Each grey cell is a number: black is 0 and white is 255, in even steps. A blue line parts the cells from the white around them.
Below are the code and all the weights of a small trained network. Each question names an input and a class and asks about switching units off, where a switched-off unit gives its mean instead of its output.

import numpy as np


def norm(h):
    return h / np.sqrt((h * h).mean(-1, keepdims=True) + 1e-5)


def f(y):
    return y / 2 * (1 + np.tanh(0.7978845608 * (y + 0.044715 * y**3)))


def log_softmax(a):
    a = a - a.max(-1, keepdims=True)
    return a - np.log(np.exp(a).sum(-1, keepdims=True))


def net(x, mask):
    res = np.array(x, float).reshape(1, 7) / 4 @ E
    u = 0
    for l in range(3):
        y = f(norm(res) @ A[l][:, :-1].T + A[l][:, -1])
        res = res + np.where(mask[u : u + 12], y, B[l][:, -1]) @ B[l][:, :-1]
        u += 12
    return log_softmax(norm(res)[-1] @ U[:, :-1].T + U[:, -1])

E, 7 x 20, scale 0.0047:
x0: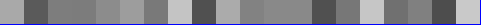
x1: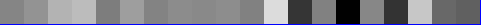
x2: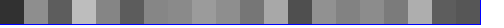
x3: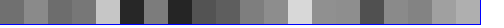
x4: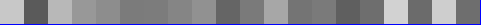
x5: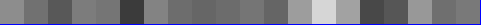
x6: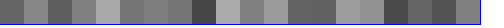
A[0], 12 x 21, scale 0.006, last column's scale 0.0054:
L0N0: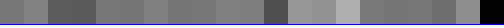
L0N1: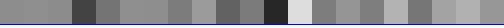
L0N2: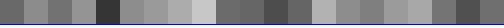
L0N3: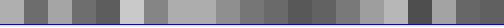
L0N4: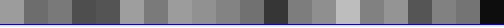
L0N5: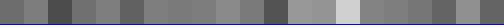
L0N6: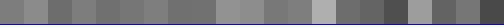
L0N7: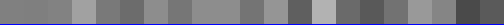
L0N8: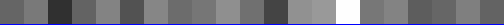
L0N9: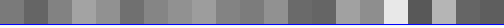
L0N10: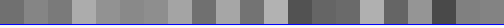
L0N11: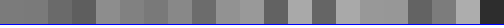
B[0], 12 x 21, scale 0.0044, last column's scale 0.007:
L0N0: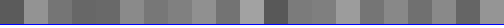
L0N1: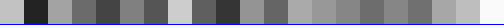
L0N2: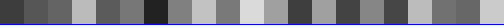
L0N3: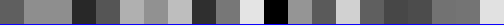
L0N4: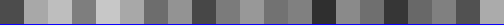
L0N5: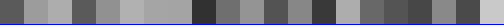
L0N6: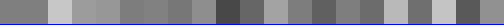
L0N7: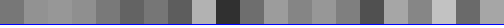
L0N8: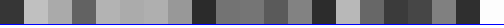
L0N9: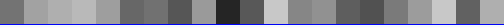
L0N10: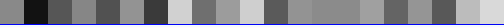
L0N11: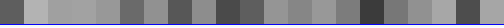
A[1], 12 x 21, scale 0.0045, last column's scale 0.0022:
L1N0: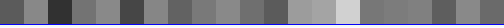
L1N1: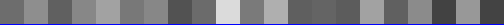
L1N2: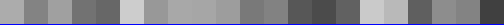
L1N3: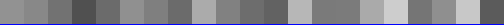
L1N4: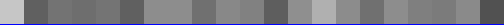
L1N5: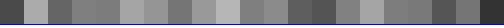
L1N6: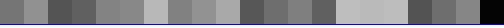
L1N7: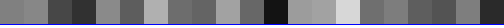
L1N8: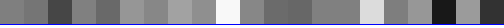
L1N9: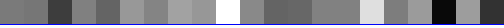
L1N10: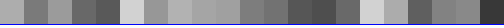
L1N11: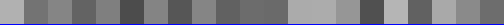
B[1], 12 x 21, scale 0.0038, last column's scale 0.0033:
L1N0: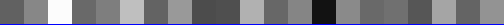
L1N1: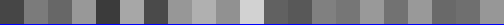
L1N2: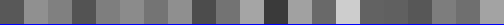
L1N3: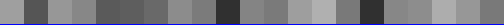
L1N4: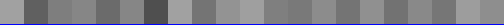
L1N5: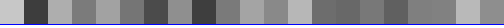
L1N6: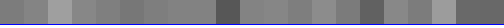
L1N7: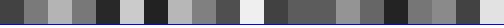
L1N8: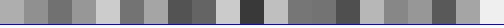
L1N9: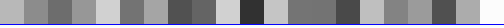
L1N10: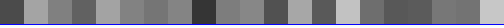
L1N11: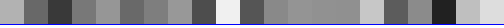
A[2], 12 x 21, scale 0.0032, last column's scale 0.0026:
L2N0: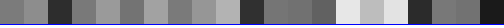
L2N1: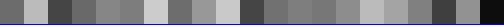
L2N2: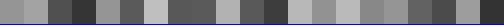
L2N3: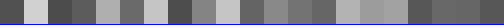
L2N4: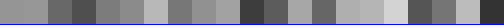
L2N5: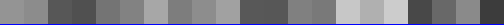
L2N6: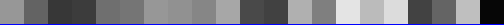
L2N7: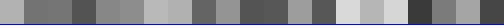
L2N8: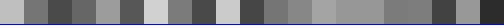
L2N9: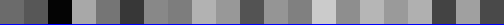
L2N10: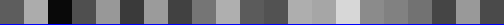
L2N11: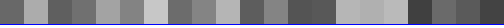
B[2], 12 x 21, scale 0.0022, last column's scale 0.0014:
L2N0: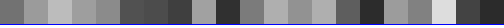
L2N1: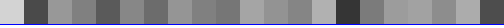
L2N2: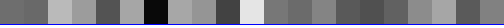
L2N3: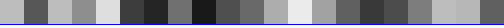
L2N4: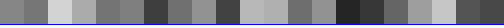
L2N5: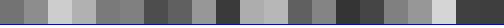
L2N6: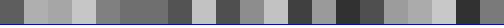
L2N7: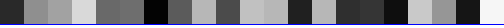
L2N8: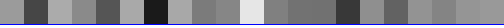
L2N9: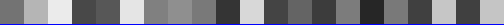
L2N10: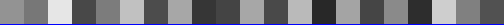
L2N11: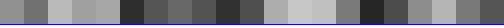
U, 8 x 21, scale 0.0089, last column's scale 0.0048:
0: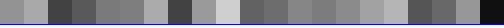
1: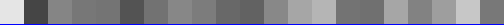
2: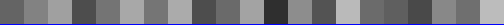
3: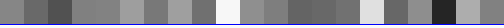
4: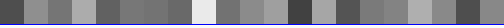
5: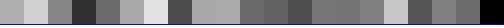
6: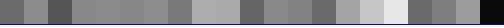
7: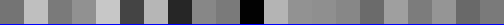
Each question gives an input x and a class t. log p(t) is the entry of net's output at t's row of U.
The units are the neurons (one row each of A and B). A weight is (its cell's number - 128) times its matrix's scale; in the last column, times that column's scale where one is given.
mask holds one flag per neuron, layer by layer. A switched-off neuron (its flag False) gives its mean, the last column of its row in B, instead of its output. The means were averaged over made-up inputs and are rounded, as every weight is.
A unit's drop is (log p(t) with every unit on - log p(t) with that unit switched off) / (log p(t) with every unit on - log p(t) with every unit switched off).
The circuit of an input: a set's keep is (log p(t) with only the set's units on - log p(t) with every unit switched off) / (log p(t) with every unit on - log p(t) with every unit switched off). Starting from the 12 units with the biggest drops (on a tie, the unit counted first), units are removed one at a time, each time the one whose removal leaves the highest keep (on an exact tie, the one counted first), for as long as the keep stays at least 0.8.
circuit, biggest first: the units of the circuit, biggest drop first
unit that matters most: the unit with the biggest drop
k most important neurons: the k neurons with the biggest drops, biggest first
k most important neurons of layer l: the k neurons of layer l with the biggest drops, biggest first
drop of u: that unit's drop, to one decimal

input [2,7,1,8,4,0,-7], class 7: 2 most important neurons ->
(L0N1; L0N10)
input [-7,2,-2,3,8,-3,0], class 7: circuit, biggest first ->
(L0N10; L0N9)
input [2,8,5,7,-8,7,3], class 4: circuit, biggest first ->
(L0N6; L0N3; L0N8)
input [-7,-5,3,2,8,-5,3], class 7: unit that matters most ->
L0N9
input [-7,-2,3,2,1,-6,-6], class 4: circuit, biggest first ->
(L0N2; L0N9)
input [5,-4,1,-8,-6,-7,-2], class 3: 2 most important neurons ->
(L1N9; L0N8)
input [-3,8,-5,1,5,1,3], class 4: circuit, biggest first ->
(L0N8; L0N3)
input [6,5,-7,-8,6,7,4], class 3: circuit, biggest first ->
(L0N8; L0N1)
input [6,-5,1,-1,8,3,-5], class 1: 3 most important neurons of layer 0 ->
(L0N8; L0N9; L0N1)
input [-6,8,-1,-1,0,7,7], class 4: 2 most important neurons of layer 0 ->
(L0N8; L0N10)
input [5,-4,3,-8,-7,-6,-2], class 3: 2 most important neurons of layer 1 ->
(L1N9; L1N8)
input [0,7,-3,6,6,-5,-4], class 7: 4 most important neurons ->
(L0N1; L0N10; L0N2; L1N7)
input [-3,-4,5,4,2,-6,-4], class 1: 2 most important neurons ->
(L0N1; L0N8)
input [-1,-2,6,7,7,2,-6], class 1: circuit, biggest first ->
(L0N8)
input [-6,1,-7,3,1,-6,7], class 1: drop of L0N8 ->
0.4
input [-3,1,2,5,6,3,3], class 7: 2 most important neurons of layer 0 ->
(L0N1; L0N10)
